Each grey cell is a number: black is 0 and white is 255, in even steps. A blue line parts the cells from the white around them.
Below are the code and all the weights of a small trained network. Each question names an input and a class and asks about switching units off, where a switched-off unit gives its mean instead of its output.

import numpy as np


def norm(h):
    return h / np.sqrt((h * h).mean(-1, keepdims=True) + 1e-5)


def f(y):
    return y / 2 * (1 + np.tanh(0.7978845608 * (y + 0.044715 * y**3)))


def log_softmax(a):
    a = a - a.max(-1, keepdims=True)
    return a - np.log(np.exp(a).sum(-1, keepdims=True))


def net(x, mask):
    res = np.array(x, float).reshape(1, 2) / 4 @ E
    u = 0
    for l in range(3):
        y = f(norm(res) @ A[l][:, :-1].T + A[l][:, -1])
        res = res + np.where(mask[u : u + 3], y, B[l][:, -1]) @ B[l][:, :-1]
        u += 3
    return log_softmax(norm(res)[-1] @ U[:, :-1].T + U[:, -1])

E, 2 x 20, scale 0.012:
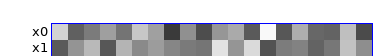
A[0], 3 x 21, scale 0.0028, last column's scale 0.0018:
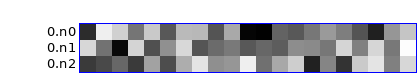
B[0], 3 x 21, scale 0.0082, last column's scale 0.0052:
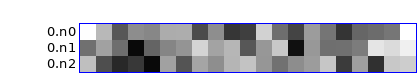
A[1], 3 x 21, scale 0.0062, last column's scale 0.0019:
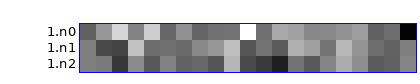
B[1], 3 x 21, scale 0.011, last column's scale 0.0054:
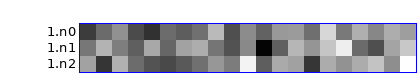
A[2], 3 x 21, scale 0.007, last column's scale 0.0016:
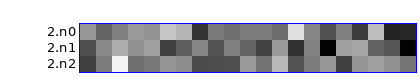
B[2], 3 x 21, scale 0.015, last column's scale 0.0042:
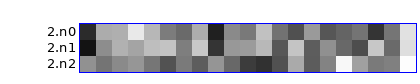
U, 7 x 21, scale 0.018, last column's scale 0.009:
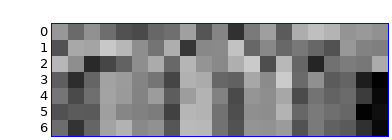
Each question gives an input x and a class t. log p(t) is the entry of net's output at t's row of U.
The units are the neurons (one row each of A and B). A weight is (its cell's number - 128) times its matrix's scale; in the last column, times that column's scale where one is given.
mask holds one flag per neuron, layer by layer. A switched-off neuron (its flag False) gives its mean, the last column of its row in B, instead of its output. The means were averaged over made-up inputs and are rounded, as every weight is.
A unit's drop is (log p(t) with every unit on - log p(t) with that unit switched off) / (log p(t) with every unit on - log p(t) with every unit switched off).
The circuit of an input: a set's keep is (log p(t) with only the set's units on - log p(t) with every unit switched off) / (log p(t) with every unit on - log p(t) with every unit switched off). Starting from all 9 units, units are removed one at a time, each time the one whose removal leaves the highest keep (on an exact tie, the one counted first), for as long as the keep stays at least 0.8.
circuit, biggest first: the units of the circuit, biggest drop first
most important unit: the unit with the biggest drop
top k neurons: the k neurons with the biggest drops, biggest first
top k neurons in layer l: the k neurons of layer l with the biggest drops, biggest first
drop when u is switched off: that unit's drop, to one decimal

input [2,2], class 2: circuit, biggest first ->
0.n2, 1.n2
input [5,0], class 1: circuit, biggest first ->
2.n0
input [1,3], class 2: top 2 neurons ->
0.n2, 1.n2
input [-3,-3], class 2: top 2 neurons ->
0.n0, 2.n2
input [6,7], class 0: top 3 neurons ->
0.n0, 1.n0, 2.n2
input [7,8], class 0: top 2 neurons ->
1.n0, 0.n0
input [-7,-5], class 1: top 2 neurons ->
2.n1, 0.n2
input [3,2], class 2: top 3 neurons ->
0.n2, 1.n2, 2.n1
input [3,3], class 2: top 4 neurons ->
0.n2, 1.n2, 1.n0, 2.n1
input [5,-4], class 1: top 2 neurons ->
0.n2, 2.n0
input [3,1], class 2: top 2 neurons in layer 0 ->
0.n1, 0.n2
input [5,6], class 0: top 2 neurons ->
0.n0, 2.n2
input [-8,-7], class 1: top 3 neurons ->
2.n1, 0.n2, 0.n0
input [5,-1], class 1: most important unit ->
2.n0
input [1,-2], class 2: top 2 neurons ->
0.n1, 1.n2
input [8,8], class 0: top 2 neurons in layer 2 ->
2.n2, 2.n1
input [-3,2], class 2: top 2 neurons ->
0.n0, 1.n2
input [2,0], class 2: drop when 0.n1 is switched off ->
0.8
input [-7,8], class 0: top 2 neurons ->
2.n2, 1.n0
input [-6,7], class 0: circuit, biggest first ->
2.n2
